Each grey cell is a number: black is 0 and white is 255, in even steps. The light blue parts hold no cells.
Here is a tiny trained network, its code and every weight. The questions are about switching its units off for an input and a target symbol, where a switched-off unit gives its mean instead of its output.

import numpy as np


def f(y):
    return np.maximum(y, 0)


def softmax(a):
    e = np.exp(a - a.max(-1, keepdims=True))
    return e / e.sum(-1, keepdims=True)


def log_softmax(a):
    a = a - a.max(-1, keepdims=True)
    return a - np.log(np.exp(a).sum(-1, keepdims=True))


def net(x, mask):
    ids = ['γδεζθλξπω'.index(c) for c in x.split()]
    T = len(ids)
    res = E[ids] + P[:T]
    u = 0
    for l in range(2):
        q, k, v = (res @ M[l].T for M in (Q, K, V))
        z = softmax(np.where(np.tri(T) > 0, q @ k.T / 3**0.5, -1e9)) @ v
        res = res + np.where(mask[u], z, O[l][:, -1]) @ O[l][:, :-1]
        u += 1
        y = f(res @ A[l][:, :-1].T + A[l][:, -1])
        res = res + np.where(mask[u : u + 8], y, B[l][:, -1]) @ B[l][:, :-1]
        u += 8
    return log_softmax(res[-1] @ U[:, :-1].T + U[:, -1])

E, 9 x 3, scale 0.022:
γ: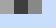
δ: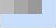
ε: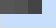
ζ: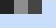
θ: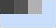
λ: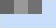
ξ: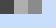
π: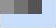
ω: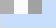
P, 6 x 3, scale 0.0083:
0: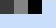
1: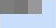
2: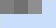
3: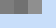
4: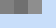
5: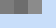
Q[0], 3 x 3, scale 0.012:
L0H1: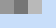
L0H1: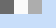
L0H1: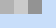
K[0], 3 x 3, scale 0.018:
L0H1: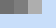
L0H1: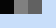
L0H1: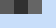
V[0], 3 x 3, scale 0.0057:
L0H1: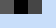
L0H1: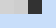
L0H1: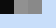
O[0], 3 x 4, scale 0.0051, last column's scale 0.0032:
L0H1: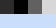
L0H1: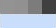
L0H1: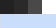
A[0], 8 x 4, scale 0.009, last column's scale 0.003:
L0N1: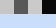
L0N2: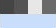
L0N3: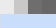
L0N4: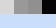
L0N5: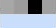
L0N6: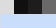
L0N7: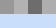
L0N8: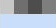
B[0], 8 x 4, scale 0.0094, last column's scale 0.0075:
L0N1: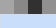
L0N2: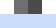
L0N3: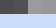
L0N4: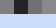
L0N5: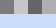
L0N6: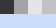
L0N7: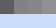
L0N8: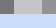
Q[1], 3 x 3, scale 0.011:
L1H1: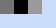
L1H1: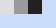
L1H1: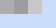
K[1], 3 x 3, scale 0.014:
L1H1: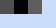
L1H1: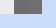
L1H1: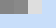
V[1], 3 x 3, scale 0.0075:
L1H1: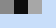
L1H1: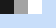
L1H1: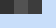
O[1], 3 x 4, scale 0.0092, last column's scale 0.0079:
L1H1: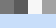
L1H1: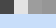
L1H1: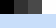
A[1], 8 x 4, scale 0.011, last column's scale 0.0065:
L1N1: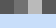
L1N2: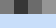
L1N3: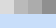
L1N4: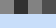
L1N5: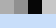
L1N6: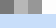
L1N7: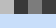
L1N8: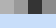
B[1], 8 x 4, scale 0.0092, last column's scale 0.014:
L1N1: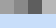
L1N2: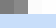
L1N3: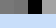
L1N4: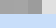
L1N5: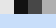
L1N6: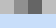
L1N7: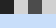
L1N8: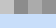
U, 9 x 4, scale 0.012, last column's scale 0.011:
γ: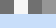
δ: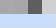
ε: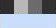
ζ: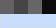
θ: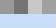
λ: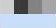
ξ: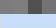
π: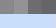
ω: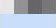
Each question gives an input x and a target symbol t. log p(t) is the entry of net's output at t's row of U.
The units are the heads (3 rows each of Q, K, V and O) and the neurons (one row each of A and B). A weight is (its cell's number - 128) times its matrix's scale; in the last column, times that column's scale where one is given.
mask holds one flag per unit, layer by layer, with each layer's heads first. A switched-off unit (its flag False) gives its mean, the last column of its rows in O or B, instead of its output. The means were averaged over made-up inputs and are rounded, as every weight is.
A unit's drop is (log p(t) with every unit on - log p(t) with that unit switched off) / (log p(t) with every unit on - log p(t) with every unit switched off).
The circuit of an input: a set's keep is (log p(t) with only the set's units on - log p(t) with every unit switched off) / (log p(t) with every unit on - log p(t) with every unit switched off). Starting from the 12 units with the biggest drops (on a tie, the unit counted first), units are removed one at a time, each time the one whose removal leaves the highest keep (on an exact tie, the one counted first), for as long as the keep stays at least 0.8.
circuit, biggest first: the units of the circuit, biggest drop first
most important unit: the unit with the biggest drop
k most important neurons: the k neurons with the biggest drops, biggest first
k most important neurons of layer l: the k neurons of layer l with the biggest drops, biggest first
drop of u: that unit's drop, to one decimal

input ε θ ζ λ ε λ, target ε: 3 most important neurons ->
(L0N2; L0N1; L0N6)
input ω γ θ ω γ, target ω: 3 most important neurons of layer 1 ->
(L1N7; L1N3; L1N2)
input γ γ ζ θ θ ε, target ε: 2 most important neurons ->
(L0N2; L0N6)
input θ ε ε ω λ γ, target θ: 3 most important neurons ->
(L0N3; L0N4; L1N7)
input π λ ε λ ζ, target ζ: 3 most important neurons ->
(L0N2; L1N5; L1N7)
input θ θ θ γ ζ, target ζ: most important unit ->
L0N6
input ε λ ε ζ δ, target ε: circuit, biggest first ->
(L0N2; L1H1; L0N6; L0H1)
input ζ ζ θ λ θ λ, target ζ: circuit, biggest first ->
(L1H1; L0H1)
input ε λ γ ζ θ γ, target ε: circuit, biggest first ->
(L1H1; L0N6; L0N2)
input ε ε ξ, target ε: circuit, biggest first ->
(L1H1; L0N6; L0H1)
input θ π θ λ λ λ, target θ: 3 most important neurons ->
(L0N2; L0N6; L1N7)
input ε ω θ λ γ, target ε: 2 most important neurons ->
(L0N3; L0N4)
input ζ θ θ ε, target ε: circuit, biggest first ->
(L0N2; L1H1)
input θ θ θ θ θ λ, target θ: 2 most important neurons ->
(L1N2; L0N2)
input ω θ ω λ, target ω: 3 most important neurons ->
(L0N6; L1N5; L1N7)
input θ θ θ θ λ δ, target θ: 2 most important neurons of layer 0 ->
(L0N2; L0N5)
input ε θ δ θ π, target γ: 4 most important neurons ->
(L0N3; L0N2; L0N5; L0N6)
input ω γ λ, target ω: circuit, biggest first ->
(L1H1; L0H1)
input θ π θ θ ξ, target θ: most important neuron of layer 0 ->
(L0N2)
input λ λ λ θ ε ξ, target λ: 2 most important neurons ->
(L0N6; L1N7)
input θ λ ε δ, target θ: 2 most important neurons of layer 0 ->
(L0N5; L0N2)
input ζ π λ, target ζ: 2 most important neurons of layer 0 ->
(L0N2; L0N5)
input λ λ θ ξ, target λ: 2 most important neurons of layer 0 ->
(L0N6; L0N5)
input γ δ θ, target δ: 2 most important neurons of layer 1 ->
(L1N3; L1N5)
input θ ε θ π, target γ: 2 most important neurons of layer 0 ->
(L0N6; L0N2)
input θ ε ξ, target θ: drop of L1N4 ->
0.0
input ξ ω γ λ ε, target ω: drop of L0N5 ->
0.3
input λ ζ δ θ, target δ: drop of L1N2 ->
0.1
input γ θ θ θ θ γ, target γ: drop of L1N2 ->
0.1
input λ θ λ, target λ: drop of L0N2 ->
-0.1
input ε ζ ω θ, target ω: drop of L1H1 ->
0.4
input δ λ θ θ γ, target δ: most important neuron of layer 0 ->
(L0N8)
